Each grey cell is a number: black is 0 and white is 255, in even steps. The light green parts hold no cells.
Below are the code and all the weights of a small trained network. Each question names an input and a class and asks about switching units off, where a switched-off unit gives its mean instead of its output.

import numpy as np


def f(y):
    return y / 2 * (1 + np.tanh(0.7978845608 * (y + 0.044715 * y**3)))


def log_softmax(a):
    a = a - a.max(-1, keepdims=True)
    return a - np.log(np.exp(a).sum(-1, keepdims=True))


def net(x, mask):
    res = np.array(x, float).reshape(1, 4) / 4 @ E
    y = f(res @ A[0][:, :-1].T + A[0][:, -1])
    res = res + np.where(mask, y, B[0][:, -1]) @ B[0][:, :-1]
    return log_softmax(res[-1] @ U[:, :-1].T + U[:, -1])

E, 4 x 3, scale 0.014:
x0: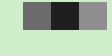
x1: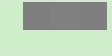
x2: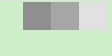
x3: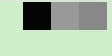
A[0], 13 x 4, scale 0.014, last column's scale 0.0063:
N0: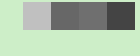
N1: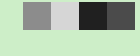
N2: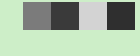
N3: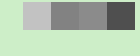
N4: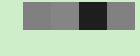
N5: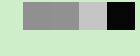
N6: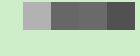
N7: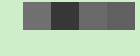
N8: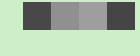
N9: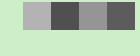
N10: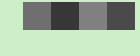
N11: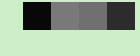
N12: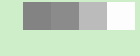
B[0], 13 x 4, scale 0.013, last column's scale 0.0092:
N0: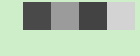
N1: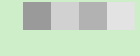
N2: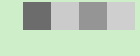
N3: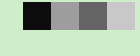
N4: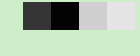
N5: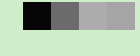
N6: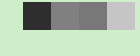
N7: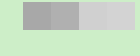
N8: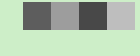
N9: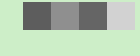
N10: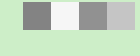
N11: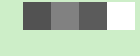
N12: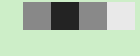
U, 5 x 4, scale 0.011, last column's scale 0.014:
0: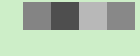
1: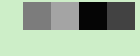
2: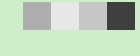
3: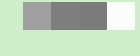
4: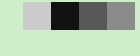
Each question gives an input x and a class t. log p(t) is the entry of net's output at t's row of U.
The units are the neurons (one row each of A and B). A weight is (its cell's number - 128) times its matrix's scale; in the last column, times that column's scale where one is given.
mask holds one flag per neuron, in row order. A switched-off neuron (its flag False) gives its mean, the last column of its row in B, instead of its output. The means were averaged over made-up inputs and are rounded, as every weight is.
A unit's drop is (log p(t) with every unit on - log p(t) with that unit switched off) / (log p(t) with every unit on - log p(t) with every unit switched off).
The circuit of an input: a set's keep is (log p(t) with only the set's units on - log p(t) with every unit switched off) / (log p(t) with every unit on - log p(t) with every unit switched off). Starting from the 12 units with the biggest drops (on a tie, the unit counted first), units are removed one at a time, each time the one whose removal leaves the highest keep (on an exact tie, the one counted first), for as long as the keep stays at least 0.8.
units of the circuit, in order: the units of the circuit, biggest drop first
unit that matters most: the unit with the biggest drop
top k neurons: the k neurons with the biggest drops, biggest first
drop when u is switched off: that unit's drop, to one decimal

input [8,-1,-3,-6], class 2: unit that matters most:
N7
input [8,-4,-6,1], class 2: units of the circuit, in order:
(N10; N7)
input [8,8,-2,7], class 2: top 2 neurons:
(N7; N10)
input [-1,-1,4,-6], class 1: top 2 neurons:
(N4; N3)
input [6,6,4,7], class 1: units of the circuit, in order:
(N11; N8)
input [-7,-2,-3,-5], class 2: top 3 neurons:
(N1; N12; N11)
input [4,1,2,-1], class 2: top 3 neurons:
(N4; N2; N11)
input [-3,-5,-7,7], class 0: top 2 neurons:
(N4; N0)
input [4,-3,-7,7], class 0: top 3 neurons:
(N4; N7; N0)
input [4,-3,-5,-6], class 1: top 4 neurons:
(N0; N9; N12; N6)
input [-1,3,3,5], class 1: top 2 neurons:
(N4; N8)
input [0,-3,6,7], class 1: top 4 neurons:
(N8; N4; N11; N7)
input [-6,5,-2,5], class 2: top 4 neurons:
(N1; N0; N12; N3)
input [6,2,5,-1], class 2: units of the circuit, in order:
(N2)
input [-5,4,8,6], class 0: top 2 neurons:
(N12; N5)
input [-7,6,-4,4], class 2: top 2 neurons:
(N1; N12)
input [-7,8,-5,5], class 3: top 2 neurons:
(N4; N7)
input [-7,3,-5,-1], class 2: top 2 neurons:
(N1; N12)
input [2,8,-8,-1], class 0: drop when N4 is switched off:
0.8
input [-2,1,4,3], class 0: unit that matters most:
N12
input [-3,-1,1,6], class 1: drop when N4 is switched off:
0.2
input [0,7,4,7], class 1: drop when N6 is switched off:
0.0
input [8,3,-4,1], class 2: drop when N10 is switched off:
0.2
